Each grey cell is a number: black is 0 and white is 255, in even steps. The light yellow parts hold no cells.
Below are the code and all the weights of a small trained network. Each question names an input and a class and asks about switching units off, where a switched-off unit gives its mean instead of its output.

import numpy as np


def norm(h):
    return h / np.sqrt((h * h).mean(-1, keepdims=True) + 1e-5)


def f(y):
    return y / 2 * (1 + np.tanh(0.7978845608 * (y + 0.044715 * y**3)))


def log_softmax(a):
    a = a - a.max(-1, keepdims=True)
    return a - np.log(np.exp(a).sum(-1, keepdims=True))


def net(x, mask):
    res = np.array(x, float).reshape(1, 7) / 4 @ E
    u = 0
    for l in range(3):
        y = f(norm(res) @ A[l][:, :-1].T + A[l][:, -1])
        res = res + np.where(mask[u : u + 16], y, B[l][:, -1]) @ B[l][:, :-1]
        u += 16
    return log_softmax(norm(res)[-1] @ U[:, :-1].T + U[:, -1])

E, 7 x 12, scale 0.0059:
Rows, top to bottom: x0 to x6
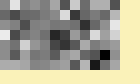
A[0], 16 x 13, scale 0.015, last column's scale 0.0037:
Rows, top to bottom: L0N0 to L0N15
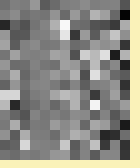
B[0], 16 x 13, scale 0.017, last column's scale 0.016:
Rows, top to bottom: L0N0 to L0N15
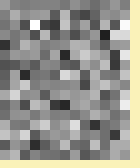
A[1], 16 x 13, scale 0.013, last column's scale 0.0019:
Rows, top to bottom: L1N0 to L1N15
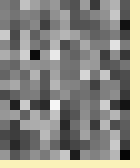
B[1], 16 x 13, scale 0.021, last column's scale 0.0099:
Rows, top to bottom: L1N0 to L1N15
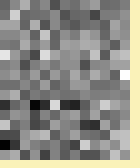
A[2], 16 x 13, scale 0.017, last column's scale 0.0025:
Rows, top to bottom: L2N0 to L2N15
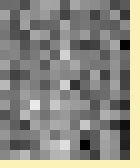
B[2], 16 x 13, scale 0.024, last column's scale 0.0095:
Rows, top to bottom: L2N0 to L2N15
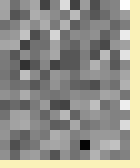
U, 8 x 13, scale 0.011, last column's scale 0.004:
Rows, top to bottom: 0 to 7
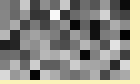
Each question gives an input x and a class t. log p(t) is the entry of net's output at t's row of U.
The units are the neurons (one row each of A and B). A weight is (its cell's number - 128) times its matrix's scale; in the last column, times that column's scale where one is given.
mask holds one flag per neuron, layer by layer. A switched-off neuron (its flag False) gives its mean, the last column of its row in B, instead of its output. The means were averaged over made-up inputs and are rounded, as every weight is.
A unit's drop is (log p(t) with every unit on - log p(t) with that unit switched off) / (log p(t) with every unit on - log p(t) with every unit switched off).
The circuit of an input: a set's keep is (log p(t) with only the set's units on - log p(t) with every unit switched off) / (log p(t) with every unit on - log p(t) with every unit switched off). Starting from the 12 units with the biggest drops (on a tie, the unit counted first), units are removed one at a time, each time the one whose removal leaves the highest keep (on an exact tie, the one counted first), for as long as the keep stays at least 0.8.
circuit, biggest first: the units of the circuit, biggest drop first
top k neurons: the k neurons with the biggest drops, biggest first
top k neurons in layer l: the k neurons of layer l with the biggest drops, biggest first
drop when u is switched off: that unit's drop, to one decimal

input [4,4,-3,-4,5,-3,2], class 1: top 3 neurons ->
L0N5, L1N10, L0N10
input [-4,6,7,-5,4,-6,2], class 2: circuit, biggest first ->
L0N5
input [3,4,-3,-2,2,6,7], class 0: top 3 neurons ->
L0N13, L0N2, L0N5
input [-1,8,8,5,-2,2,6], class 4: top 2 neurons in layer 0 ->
L0N3, L0N13
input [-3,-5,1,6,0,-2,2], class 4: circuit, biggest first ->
L0N13, L0N2
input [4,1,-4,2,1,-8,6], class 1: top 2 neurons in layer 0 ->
L0N5, L0N2
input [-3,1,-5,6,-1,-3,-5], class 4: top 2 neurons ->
L0N10, L0N2
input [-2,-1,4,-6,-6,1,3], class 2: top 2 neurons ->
L0N5, L0N3
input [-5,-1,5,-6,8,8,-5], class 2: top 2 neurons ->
L0N14, L0N5
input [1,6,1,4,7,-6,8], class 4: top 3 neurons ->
L0N13, L0N9, L1N14
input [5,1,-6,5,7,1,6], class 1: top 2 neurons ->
L0N3, L1N10
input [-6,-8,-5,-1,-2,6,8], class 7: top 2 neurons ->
L0N13, L0N10
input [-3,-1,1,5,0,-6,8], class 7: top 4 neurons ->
L0N2, L0N10, L1N5, L0N9
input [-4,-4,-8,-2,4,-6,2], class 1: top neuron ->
L1N10
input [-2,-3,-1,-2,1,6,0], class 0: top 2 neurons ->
L0N13, L0N2
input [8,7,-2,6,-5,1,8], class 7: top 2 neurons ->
L0N2, L0N9
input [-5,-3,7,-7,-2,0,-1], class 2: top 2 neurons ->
L0N5, L0N3
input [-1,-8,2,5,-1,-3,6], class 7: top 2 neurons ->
L0N2, L0N7
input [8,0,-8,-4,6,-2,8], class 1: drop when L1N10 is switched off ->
0.2
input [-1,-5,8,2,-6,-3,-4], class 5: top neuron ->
L0N5
